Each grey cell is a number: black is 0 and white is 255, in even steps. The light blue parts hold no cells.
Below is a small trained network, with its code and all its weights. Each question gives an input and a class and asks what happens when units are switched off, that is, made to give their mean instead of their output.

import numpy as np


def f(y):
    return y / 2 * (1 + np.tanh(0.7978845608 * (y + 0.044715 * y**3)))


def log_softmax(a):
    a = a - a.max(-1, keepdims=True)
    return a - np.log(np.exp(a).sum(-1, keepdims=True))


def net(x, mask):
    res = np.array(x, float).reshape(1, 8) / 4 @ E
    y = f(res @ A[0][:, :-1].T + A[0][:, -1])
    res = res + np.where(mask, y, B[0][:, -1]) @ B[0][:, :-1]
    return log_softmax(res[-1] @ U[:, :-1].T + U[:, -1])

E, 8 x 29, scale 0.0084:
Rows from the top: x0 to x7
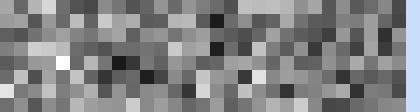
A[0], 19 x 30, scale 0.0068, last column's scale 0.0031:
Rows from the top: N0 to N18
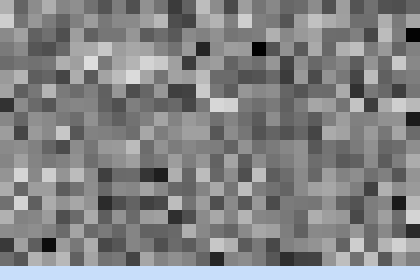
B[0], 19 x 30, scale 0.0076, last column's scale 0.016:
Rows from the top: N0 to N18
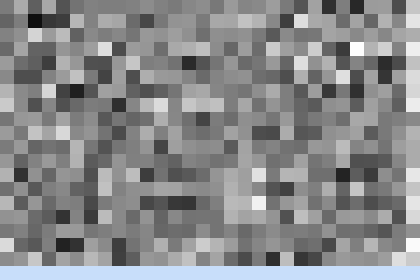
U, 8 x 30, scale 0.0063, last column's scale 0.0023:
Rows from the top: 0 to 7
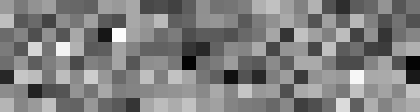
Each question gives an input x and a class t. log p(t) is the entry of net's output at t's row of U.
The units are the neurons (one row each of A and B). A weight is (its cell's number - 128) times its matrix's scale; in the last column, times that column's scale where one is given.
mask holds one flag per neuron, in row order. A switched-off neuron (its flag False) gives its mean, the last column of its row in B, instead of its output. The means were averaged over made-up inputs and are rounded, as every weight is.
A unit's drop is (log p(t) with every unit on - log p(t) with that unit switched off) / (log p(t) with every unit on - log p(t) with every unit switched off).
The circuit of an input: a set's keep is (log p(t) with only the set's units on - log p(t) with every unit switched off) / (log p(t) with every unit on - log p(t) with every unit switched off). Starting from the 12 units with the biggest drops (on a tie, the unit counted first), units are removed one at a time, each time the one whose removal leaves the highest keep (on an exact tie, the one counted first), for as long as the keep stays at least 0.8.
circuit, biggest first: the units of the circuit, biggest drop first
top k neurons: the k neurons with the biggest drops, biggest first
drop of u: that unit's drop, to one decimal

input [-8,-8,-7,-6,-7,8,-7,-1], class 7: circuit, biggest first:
[N17 N7]
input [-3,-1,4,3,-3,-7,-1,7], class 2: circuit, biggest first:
[N4 N5]
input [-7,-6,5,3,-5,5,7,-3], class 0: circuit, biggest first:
[N6]
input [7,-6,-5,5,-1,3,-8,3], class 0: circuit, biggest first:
[N5 N13]
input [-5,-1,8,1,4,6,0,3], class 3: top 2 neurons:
[N3 N6]
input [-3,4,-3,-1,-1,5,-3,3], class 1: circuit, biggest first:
[N1 N15]
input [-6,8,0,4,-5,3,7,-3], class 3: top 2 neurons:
[N12 N14]
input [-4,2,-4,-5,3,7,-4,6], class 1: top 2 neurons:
[N1 N15]
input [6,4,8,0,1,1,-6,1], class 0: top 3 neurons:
[N5 N18 N7]
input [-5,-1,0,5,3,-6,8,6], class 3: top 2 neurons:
[N4 N17]
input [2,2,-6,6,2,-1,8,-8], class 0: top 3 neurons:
[N6 N0 N12]
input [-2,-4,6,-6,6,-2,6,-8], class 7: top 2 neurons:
[N18 N9]
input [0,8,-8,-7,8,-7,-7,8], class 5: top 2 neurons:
[N1 N3]
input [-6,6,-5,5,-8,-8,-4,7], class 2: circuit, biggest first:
[N5]
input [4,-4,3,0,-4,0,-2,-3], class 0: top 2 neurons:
[N5 N7]
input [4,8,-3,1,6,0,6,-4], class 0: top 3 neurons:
[N6 N5 N0]
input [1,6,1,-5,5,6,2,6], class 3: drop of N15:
0.1
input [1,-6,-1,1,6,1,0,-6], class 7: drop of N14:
0.0
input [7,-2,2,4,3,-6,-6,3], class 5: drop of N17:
0.1
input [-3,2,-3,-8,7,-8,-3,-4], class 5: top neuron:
[N3]
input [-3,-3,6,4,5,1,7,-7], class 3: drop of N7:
0.5
